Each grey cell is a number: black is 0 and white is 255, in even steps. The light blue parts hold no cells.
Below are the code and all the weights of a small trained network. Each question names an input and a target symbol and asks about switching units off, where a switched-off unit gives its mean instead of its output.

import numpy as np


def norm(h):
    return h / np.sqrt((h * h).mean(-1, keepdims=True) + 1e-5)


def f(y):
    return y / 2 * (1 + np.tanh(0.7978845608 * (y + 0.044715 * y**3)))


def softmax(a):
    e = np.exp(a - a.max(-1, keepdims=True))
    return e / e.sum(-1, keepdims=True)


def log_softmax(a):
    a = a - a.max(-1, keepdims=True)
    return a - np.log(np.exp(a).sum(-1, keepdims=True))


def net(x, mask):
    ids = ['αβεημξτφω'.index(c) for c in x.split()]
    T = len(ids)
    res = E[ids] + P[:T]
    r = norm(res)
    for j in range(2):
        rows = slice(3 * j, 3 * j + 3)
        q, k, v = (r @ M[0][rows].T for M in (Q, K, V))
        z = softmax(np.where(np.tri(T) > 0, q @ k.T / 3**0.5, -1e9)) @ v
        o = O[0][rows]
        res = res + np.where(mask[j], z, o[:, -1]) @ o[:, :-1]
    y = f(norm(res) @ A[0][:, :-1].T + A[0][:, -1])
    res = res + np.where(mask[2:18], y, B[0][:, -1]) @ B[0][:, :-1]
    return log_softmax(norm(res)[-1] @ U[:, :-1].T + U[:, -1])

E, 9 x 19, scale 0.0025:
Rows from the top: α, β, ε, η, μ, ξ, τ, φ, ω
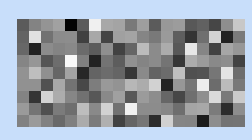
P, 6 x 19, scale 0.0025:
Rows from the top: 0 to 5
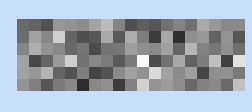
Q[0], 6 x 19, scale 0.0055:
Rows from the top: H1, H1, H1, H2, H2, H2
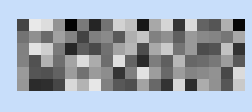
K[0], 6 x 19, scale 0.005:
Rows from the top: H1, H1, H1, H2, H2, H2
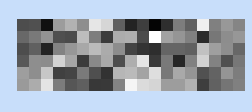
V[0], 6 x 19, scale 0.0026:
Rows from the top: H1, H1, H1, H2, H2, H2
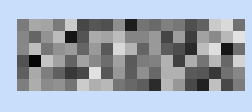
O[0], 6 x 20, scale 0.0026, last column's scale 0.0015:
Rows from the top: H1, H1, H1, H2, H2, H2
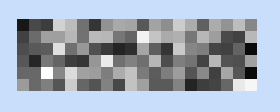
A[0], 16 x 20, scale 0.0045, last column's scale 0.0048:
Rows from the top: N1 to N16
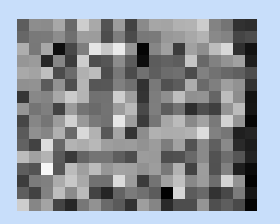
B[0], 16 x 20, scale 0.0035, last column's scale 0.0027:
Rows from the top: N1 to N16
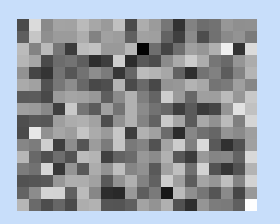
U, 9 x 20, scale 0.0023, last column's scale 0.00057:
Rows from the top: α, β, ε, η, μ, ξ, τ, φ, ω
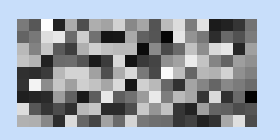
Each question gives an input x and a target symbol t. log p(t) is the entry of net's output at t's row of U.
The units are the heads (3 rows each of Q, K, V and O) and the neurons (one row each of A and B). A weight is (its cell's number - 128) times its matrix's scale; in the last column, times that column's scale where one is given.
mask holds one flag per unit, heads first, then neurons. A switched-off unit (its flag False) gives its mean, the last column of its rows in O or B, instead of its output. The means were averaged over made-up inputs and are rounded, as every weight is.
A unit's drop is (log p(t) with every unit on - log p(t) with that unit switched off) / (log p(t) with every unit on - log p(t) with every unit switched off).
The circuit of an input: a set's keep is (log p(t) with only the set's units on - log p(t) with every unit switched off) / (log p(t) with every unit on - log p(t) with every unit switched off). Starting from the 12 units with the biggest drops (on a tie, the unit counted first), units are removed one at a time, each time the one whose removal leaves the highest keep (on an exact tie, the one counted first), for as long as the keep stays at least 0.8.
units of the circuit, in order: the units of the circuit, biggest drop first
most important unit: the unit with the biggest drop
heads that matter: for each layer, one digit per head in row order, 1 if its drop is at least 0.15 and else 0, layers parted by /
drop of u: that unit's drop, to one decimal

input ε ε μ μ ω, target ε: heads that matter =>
00
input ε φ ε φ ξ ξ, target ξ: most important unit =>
H2
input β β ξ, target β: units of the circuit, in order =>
(H1; N15)
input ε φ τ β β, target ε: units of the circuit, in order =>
(N3; H1)
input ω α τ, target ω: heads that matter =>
01
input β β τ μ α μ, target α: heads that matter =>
01
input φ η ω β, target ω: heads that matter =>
00
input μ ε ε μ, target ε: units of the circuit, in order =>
(H1; N3)
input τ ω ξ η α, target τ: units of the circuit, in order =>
(H2; H1)
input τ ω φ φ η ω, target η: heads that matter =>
10
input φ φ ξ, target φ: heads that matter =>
10
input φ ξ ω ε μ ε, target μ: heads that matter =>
11
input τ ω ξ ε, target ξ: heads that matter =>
01
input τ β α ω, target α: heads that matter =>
01
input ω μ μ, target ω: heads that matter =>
01
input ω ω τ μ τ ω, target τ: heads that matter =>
00
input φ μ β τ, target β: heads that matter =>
10
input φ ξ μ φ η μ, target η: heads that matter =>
11
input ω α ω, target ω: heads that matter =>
01
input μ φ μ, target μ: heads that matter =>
10
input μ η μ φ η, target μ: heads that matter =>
10
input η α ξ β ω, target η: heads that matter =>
00
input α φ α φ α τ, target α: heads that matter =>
01
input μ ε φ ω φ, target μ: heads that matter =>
11
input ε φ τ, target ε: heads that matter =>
00
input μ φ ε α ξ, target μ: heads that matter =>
10
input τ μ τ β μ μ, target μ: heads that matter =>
11
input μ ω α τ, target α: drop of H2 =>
0.2
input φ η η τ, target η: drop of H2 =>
0.2
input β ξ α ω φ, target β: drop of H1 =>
0.9
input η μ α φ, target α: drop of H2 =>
0.2
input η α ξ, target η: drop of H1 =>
0.1
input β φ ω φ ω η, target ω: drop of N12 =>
0.0
